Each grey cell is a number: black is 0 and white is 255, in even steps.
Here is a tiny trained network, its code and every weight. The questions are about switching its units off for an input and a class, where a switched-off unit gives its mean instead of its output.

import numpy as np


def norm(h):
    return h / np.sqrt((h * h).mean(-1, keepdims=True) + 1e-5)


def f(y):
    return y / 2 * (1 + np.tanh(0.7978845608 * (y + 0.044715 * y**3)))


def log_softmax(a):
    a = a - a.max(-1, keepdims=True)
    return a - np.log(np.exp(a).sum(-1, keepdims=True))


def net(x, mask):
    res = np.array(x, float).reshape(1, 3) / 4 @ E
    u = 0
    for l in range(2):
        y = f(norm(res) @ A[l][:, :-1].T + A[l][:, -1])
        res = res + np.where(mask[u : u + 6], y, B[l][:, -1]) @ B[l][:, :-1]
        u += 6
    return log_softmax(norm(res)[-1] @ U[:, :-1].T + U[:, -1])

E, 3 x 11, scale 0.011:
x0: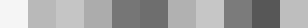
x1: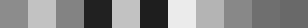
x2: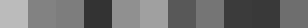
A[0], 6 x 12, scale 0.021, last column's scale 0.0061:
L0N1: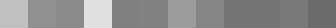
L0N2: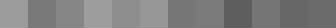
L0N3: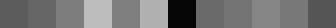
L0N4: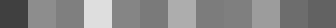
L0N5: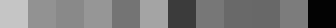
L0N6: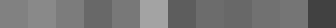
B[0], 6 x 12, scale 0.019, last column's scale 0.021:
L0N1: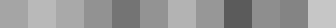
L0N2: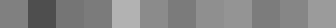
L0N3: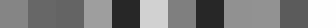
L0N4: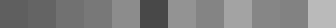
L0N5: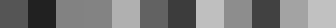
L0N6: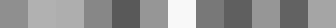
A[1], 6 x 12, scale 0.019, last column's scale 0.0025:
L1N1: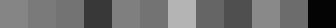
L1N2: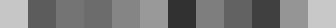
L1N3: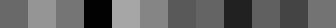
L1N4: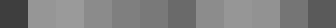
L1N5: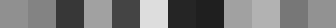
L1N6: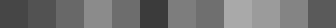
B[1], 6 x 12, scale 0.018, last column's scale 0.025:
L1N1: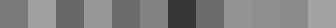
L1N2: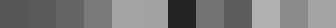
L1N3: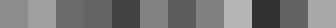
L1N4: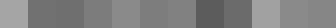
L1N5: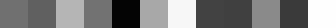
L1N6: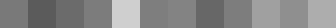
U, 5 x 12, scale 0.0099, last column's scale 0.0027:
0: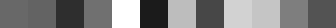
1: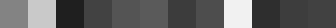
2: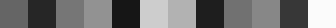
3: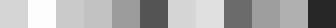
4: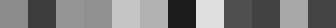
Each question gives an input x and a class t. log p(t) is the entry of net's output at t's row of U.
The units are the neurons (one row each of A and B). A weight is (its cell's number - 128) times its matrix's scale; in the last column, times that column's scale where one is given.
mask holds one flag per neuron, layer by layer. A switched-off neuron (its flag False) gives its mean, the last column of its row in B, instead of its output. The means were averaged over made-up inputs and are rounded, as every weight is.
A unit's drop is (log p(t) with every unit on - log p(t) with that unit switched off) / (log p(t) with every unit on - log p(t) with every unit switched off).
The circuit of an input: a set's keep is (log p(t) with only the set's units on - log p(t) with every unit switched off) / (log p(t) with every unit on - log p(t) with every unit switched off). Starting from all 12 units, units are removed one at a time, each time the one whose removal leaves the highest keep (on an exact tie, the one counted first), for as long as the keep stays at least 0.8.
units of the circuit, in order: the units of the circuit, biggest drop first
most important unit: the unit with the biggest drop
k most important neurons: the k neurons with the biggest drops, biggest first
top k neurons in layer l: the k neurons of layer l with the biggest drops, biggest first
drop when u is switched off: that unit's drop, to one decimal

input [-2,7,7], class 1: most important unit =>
L0N3
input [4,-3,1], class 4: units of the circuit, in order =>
(L0N5 L1N5)
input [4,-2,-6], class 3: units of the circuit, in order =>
(L0N1 L0N3)
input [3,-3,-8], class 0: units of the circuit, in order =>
(L0N4 L1N5 L0N3)
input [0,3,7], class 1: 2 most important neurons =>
(L0N3 L1N5)
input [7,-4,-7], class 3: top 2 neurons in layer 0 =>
(L0N1 L0N3)
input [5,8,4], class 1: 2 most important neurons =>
(L0N3 L1N5)
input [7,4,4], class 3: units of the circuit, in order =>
(L0N3 L1N5)
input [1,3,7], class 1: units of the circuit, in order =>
(L0N3 L1N3 L1N5)
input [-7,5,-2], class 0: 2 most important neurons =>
(L0N3 L1N6)
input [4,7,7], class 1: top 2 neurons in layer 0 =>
(L0N3 L0N5)
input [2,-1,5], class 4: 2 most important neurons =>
(L0N5 L1N5)
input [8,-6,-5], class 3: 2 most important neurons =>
(L0N1 L1N5)
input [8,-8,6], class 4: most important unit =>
L0N5
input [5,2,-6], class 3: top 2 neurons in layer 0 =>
(L0N1 L0N3)
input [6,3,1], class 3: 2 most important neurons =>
(L0N3 L1N5)
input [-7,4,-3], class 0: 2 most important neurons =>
(L0N3 L1N5)
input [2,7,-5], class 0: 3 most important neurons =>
(L0N3 L1N5 L0N1)
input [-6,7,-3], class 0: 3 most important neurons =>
(L0N3 L1N5 L1N6)
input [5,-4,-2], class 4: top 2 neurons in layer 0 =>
(L0N5 L0N1)
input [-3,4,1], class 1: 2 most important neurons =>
(L0N3 L0N5)
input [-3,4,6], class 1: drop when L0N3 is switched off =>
0.8
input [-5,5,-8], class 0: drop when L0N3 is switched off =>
0.2
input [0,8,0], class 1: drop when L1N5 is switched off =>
0.1
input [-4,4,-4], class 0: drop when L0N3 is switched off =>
0.6
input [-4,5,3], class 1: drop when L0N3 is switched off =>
0.9
